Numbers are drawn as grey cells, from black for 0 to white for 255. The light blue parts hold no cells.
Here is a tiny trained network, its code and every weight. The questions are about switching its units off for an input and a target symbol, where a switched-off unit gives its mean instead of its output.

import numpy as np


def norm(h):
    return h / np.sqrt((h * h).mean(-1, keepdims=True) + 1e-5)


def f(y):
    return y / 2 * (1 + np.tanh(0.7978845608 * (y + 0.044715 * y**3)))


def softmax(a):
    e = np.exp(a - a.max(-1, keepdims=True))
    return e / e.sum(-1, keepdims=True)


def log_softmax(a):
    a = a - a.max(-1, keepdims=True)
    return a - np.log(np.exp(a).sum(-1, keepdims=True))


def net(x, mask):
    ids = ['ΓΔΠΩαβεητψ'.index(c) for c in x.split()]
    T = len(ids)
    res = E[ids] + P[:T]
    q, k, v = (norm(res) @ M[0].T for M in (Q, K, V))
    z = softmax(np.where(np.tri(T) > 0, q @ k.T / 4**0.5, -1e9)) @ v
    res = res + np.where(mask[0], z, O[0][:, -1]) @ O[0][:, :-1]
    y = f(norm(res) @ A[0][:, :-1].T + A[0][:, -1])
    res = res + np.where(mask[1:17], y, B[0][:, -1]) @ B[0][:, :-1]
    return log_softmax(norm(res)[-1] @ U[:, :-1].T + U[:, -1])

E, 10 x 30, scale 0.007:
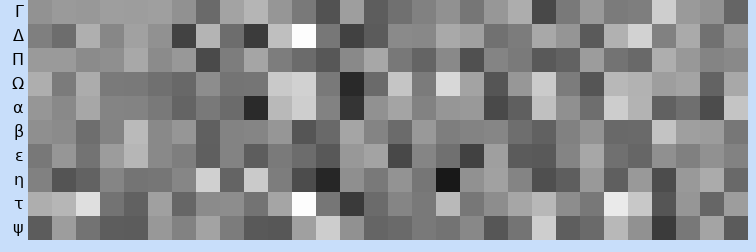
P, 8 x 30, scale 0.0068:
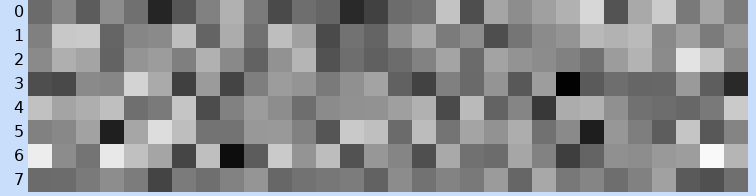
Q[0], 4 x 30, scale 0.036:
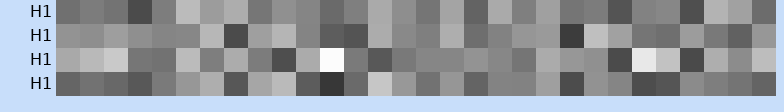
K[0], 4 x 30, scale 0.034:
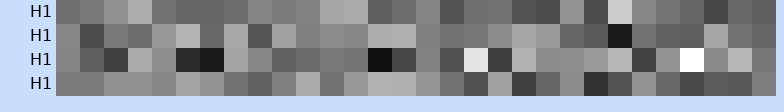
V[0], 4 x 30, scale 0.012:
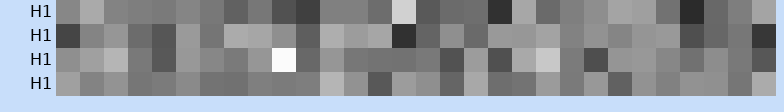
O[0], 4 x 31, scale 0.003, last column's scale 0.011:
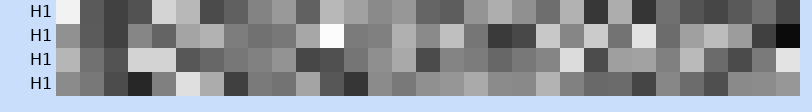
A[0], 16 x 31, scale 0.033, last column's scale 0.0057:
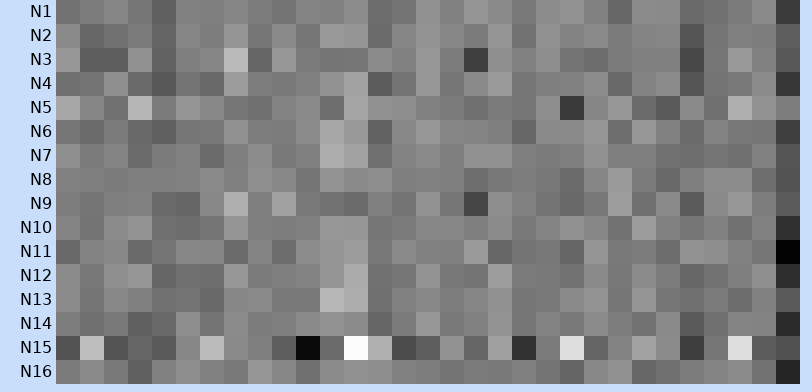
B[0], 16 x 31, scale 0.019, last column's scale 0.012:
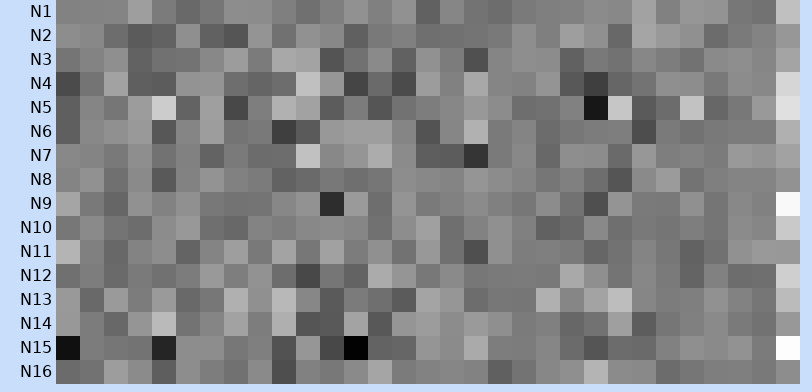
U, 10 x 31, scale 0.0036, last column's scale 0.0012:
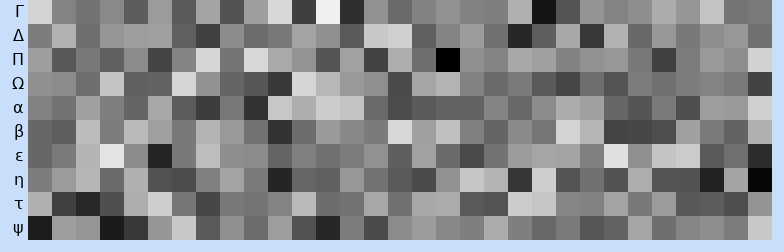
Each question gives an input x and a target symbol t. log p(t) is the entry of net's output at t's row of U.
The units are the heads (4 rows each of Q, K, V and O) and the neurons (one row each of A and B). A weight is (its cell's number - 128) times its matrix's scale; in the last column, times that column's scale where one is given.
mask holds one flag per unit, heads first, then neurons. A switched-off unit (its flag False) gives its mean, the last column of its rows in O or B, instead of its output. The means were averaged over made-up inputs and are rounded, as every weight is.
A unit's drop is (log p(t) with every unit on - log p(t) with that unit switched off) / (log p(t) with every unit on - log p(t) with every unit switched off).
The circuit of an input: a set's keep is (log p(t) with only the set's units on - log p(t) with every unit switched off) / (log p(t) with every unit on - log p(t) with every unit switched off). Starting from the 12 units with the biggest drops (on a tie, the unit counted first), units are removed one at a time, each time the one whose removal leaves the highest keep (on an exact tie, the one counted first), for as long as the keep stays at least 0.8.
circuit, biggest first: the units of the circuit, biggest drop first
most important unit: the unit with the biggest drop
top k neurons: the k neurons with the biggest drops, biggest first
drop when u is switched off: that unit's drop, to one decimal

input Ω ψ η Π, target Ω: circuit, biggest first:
(H1; N6; N15)
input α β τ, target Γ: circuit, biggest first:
(N14; H1; N7)
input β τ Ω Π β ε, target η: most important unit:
N15
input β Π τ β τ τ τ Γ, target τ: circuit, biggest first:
(H1; N15; N5)
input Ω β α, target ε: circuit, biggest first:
(N1; N15; N9)
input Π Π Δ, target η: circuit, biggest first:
(H1; N15; N9)
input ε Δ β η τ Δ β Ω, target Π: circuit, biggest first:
(H1; N13; N7)
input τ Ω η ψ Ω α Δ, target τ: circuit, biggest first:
(H1; N15; N9)
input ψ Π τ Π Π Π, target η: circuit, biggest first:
(N15; H1; N9)
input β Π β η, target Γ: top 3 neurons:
(N9; N15; N12)
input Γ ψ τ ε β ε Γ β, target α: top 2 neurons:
(N15; N16)
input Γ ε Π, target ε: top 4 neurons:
(N15; N9; N4; N5)
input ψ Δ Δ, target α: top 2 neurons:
(N6; N7)
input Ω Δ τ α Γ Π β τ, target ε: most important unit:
N1
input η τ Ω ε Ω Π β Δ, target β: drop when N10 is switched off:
0.1
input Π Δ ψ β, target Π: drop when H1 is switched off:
0.8
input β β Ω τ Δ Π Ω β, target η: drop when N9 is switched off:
0.3
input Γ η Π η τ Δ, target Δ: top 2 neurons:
(N15; N10)
